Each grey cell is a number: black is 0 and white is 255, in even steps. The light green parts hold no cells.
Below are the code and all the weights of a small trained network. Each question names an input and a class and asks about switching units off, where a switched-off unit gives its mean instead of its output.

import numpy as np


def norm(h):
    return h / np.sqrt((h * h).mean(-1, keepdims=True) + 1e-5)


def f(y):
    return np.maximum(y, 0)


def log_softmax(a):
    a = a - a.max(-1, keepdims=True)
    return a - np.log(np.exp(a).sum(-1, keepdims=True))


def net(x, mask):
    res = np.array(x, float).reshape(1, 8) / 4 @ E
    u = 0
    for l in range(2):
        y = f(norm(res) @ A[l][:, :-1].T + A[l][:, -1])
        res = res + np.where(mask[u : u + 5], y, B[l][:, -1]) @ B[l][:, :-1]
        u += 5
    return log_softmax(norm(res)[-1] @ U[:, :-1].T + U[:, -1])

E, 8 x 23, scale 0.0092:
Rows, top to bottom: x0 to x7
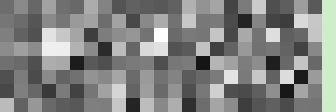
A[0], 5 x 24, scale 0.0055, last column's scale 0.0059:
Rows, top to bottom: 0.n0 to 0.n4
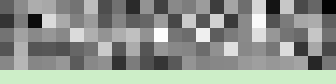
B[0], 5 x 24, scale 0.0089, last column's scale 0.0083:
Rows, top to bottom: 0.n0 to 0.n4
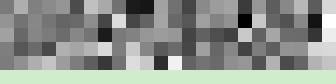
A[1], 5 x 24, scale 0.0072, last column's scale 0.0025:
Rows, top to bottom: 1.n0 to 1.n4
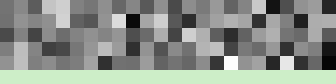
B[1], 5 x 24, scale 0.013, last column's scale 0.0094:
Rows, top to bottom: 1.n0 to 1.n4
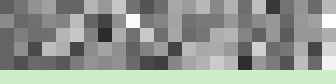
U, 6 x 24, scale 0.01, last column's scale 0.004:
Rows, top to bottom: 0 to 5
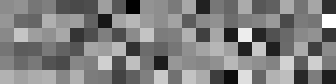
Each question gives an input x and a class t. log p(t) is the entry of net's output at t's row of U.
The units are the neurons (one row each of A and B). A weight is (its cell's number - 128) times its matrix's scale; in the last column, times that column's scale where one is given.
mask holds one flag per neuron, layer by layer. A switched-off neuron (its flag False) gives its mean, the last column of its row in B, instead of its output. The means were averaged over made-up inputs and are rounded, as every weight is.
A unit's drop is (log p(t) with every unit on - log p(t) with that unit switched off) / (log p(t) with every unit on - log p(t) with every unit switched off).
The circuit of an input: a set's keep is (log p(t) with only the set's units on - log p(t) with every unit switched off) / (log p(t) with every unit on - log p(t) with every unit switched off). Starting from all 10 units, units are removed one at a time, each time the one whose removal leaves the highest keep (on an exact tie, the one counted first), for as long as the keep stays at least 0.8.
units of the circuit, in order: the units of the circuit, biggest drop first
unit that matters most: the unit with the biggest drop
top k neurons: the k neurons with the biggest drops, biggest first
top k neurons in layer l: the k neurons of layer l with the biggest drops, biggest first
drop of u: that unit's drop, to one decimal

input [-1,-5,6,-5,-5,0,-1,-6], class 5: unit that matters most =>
1.n4
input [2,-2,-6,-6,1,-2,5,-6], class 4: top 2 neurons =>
[0.n4; 0.n1]
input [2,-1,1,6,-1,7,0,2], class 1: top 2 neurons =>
[1.n1; 0.n2]
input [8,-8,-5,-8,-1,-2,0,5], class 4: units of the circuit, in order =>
[0.n4; 0.n1]
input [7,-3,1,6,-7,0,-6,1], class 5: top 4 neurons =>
[0.n2; 0.n1; 1.n0; 1.n3]
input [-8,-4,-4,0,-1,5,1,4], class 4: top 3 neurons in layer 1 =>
[1.n3; 1.n1; 1.n0]
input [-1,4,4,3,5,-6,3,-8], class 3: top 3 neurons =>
[1.n0; 1.n1; 0.n1]
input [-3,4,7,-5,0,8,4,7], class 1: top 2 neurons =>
[1.n1; 1.n4]
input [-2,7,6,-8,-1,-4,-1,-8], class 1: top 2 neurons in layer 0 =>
[0.n0; 0.n3]
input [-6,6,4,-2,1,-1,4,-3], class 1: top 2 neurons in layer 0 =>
[0.n0; 0.n3]
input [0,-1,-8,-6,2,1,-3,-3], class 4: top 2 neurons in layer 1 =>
[1.n3; 1.n0]
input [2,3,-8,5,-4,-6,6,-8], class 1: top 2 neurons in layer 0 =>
[0.n0; 0.n1]
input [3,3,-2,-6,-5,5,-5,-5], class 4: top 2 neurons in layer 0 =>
[0.n3; 0.n1]
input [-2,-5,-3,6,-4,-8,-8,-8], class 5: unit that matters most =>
1.n1
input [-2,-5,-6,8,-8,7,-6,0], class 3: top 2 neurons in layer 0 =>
[0.n0; 0.n4]
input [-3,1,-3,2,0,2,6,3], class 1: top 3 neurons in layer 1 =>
[1.n1; 1.n4; 1.n0]
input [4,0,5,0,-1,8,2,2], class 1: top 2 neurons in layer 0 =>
[0.n0; 0.n2]
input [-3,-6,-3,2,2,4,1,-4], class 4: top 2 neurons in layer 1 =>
[1.n3; 1.n0]
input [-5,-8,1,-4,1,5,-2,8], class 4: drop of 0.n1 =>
0.1
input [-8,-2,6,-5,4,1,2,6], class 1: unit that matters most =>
1.n1
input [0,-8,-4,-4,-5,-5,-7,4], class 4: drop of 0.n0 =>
0.0
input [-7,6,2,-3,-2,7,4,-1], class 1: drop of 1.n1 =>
0.1
